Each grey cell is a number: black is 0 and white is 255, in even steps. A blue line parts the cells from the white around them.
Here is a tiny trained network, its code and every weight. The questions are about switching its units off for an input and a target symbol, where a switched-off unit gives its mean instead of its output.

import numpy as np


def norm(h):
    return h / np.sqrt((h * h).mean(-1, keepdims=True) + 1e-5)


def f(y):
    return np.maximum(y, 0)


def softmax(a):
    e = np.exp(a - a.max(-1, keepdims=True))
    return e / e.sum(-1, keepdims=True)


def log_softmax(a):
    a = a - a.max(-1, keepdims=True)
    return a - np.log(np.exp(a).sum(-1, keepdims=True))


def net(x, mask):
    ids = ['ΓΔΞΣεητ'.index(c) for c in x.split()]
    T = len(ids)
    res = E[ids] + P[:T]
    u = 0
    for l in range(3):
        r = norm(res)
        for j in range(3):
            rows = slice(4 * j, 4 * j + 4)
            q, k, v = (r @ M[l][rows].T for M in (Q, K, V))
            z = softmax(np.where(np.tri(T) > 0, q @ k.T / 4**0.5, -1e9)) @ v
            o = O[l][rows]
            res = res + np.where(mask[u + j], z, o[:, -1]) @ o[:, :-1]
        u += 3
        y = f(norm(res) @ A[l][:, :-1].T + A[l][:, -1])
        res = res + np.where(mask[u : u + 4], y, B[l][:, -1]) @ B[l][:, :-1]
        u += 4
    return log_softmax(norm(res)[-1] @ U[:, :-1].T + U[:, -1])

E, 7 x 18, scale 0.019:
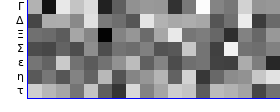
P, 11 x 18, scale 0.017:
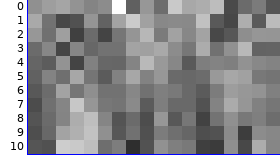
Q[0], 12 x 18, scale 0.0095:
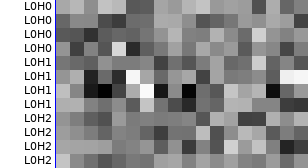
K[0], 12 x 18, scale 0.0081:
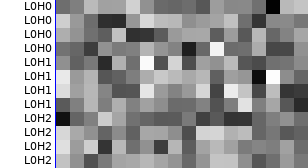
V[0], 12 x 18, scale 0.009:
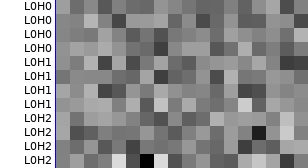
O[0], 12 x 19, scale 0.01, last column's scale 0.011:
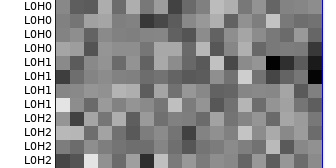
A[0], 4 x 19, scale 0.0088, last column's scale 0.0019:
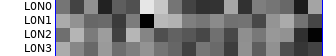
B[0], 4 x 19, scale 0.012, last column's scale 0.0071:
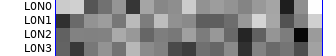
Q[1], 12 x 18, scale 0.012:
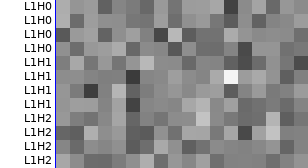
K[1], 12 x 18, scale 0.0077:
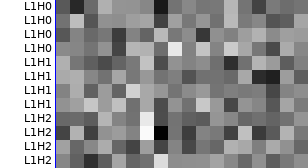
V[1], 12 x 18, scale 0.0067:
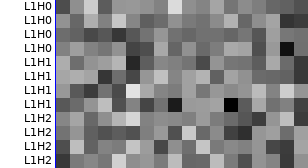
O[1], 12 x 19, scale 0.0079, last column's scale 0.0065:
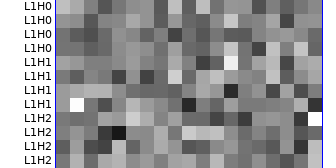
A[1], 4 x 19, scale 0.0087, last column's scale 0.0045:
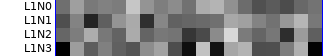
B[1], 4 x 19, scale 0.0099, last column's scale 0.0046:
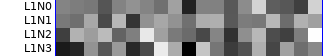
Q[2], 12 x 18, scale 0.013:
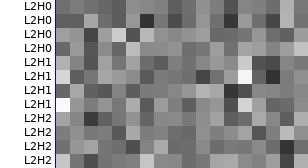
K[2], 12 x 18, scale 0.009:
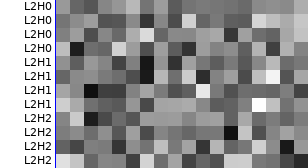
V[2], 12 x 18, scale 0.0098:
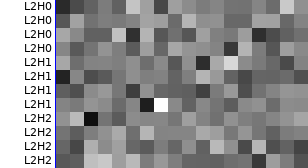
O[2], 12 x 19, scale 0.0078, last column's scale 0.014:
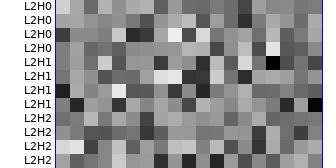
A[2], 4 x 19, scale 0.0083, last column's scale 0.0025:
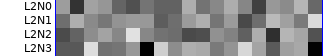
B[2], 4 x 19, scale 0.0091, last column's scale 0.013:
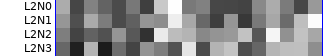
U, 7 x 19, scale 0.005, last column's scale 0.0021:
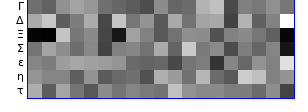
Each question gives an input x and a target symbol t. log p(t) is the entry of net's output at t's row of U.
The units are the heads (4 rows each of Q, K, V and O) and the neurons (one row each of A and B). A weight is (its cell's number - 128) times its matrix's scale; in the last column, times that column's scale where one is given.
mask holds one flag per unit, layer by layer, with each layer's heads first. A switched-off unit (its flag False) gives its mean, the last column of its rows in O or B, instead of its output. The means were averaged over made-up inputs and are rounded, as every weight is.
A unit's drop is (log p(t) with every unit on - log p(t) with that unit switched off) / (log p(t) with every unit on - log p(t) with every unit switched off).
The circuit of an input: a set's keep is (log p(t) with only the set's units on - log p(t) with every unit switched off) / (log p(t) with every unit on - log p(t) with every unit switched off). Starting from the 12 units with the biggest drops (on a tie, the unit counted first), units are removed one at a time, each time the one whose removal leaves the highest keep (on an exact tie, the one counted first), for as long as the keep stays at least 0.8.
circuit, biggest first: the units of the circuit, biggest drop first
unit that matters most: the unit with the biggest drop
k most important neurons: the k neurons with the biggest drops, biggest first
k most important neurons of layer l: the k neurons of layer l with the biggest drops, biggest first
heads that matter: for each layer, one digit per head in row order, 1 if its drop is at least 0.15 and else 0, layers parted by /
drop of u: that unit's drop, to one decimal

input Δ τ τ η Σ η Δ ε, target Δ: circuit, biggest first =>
L0N0, L1H0
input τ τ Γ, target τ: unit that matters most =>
L0H2
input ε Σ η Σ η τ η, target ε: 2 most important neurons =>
L0N0, L0N2
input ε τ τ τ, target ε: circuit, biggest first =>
L0N0, L2H0, L0H2
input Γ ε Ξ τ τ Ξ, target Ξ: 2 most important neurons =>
L1N3, L0N0
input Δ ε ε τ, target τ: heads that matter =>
111 / 000 / 010
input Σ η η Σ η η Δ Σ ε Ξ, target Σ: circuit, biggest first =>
L0H1, L2H2, L2H1
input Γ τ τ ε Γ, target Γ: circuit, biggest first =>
L2H1, L0H1, L1H2
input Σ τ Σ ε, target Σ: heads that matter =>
010 / 000 / 000
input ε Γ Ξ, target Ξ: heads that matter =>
011 / 010 / 100
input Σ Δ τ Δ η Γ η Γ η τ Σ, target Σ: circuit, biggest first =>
L0H1, L2H2, L0N0
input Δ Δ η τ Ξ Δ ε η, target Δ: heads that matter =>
110 / 101 / 100
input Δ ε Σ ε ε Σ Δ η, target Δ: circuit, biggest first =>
L0H1, L0H0, L1H0
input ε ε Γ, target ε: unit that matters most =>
L0N3
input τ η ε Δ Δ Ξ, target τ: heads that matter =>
001 / 000 / 010
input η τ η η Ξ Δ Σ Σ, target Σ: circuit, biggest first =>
L2H2, L0H1
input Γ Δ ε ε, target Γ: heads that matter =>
000 / 001 / 010
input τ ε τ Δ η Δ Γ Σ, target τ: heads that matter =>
001 / 000 / 010
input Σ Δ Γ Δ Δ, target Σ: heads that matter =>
010 / 000 / 000
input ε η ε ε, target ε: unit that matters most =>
L0H0
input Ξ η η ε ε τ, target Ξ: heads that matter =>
000 / 000 / 011
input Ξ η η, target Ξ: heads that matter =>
011 / 000 / 011
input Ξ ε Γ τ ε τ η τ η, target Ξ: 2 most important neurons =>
L0N0, L1N3
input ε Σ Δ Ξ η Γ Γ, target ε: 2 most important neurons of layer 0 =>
L0N2, L0N3
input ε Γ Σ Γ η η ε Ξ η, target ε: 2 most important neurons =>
L0N0, L0N2
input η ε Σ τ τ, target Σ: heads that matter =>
010 / 000 / 001
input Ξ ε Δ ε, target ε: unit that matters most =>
L2H2
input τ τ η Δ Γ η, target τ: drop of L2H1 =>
0.7
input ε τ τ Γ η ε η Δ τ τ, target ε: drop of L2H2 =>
0.2
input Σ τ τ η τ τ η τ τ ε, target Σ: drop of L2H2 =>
0.2
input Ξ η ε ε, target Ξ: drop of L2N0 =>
0.0
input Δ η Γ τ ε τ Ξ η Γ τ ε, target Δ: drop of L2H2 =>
0.1
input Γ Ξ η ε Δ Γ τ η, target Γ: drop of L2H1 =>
0.6
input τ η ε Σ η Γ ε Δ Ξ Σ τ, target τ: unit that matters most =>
L2H1
